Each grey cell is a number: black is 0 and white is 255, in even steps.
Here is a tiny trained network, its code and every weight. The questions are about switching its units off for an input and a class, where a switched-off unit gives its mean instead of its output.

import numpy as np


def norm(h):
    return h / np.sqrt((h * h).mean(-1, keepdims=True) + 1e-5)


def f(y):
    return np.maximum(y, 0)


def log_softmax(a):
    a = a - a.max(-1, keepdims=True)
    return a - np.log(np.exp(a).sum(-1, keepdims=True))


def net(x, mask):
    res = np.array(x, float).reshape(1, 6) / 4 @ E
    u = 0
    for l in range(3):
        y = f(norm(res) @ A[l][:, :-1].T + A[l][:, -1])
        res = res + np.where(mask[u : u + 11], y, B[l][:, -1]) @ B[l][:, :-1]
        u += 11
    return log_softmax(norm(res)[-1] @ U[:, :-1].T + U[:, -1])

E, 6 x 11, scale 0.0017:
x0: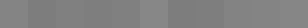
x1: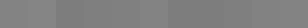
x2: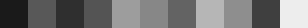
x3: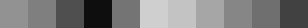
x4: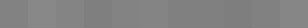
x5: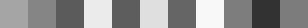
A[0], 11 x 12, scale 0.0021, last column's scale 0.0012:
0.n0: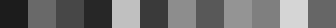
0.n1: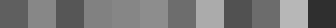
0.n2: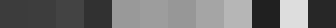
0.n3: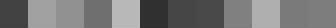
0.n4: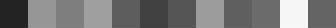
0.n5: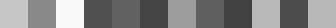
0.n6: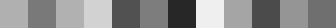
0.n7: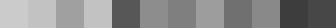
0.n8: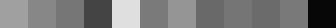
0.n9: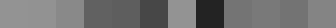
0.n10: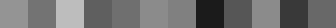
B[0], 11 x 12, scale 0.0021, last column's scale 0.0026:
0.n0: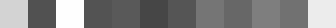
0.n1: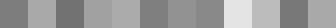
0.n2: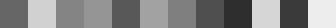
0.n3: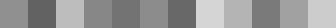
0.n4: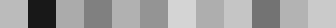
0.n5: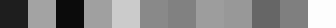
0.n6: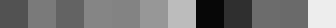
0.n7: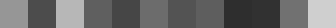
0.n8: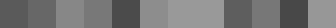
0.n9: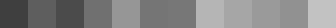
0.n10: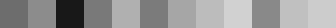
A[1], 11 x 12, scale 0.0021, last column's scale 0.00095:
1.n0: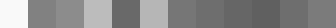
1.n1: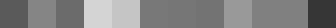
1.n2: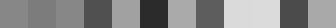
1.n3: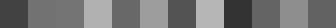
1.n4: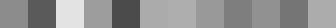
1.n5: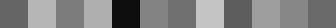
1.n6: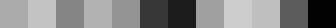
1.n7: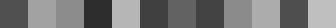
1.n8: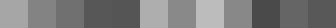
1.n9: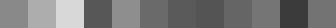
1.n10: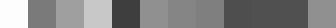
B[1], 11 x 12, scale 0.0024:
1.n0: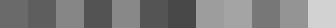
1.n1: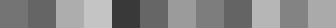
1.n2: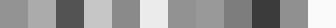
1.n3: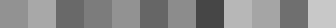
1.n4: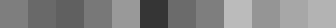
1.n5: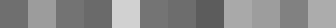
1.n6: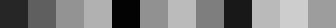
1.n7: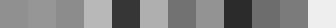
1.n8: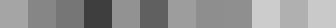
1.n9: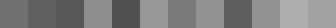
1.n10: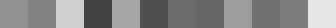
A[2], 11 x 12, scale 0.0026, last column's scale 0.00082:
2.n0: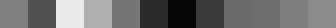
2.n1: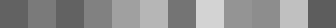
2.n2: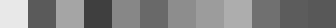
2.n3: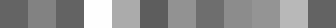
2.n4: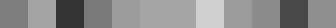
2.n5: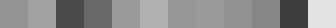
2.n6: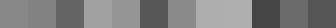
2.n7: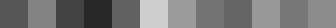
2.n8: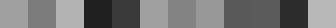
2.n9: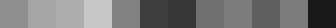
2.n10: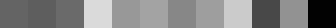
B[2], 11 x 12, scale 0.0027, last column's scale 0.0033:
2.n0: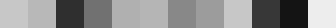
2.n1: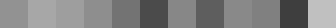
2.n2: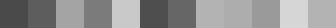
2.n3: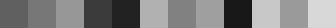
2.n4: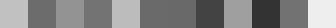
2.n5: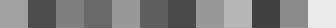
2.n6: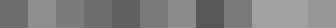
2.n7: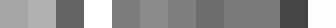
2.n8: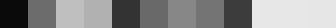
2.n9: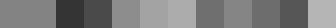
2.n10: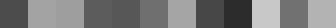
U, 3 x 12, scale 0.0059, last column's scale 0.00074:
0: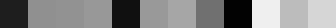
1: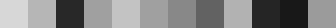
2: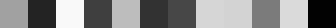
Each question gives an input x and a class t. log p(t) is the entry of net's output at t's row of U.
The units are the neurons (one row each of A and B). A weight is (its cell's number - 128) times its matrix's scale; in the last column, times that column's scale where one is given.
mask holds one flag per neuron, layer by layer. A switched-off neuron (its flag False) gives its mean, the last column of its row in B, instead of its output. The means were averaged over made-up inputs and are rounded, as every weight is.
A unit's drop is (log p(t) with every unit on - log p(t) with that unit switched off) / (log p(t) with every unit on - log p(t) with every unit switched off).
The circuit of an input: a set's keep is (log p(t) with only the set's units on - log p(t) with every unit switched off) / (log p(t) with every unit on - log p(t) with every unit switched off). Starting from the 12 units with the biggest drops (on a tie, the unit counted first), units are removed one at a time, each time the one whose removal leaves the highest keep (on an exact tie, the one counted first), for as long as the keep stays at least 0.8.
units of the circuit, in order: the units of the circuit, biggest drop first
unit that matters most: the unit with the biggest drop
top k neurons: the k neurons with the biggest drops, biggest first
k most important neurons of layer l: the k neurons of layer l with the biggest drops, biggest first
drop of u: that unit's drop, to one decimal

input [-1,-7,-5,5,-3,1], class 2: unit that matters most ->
0.n7
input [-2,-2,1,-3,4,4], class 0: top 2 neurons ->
(0.n0 2.n3)
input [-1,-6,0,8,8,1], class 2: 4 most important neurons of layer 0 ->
(0.n5 0.n6 0.n10 0.n9)
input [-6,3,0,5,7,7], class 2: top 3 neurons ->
(0.n5 1.n10 1.n2)
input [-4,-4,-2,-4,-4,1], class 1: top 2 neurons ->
(2.n0 0.n7)
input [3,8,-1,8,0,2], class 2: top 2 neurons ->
(0.n5 2.n8)
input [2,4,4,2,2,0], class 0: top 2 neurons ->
(0.n2 0.n0)
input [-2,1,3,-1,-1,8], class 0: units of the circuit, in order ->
(2.n10 2.n0)
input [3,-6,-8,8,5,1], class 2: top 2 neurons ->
(2.n2 0.n7)
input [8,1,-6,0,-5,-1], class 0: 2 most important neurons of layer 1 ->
(1.n6 1.n1)
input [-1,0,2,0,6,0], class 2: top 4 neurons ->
(0.n4 0.n5 0.n0 1.n4)
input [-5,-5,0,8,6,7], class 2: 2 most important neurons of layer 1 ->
(1.n2 1.n10)
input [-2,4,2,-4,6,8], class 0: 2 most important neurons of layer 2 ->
(2.n3 2.n10)
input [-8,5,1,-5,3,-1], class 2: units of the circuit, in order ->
(0.n4)
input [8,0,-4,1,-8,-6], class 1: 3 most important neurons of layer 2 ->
(2.n8 2.n4 2.n5)
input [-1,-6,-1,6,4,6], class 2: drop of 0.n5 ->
0.1
